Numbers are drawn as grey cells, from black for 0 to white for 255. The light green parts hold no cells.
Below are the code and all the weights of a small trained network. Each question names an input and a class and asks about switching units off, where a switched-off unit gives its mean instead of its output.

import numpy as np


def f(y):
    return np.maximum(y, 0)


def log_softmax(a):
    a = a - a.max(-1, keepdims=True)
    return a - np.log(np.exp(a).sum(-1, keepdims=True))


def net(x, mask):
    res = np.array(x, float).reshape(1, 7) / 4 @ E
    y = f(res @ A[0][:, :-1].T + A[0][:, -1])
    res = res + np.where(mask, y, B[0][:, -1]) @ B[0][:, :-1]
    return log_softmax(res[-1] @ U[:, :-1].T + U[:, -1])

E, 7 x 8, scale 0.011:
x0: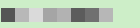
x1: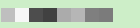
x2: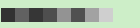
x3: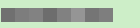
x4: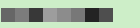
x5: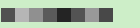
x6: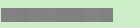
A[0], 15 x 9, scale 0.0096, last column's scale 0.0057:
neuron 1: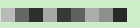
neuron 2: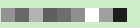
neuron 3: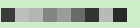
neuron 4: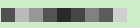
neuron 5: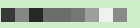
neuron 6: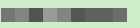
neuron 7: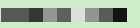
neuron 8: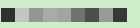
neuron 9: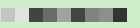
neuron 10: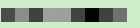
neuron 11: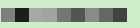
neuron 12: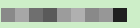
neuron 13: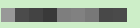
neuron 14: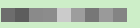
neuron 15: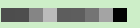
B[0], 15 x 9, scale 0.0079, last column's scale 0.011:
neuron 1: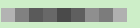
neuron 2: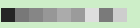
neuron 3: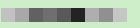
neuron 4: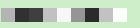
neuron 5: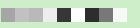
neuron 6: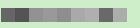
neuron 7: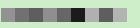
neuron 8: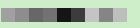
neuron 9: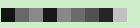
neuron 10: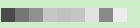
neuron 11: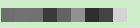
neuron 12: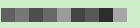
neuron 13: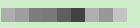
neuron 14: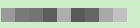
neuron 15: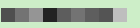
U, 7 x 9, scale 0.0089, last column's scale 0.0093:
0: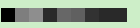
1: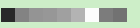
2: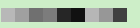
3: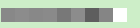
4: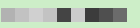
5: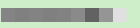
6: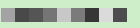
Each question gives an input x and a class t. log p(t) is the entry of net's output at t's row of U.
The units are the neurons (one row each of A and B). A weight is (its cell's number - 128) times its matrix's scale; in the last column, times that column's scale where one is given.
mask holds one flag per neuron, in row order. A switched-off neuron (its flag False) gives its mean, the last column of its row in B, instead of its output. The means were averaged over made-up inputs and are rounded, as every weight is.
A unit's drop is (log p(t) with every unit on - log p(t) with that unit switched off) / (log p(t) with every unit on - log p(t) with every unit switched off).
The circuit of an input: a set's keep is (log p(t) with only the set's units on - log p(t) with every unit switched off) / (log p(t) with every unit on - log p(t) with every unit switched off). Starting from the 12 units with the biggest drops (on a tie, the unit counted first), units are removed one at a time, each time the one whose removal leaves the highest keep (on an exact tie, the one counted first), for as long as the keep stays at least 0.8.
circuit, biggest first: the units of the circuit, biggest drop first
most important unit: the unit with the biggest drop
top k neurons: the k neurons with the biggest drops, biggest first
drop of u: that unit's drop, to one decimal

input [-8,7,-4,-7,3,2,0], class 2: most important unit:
neuron 13
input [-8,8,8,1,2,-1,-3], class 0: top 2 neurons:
(neuron 9; neuron 12)
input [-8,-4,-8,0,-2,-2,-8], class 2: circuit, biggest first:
(neuron 5; neuron 7)
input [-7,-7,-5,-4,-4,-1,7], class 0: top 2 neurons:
(neuron 11; neuron 5)
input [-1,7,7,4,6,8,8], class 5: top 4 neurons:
(neuron 4; neuron 5; neuron 10; neuron 11)
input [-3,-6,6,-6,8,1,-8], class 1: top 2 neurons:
(neuron 10; neuron 6)
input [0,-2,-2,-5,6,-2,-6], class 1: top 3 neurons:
(neuron 10; neuron 5; neuron 4)
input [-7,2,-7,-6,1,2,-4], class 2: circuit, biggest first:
(neuron 5; neuron 13)
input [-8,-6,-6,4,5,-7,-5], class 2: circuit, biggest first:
(neuron 7; neuron 13)
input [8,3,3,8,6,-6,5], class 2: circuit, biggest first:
(neuron 8; neuron 3)
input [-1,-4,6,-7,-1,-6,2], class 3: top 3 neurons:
(neuron 4; neuron 5; neuron 14)
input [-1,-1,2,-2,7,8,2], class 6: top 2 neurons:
(neuron 4; neuron 2)
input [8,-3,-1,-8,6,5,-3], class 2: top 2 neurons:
(neuron 8; neuron 3)
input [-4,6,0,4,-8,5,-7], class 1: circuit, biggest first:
(neuron 2)
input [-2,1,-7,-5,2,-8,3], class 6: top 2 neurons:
(neuron 5; neuron 14)
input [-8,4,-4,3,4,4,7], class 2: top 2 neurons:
(neuron 13; neuron 7)
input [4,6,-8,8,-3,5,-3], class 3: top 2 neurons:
(neuron 5; neuron 4)
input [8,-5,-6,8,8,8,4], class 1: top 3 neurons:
(neuron 10; neuron 5; neuron 6)
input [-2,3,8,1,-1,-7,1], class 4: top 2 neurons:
(neuron 5; neuron 4)
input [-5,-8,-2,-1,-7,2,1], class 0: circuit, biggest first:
(neuron 11)
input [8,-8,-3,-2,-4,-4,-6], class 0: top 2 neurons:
(neuron 11; neuron 15)
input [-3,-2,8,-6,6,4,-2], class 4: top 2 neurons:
(neuron 5; neuron 2)
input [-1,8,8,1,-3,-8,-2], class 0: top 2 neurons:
(neuron 9; neuron 12)
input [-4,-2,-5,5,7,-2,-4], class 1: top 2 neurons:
(neuron 10; neuron 5)
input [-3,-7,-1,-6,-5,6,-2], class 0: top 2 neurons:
(neuron 11; neuron 15)
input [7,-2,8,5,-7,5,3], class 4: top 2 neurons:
(neuron 5; neuron 10)
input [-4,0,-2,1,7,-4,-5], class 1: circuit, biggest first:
(neuron 10)
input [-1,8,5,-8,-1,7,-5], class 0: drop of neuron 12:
0.1
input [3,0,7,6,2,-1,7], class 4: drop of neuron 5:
0.8
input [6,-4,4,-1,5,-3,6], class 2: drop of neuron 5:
-0.1
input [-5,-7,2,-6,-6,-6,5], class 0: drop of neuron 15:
0.2
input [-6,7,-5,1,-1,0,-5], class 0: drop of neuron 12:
0.1
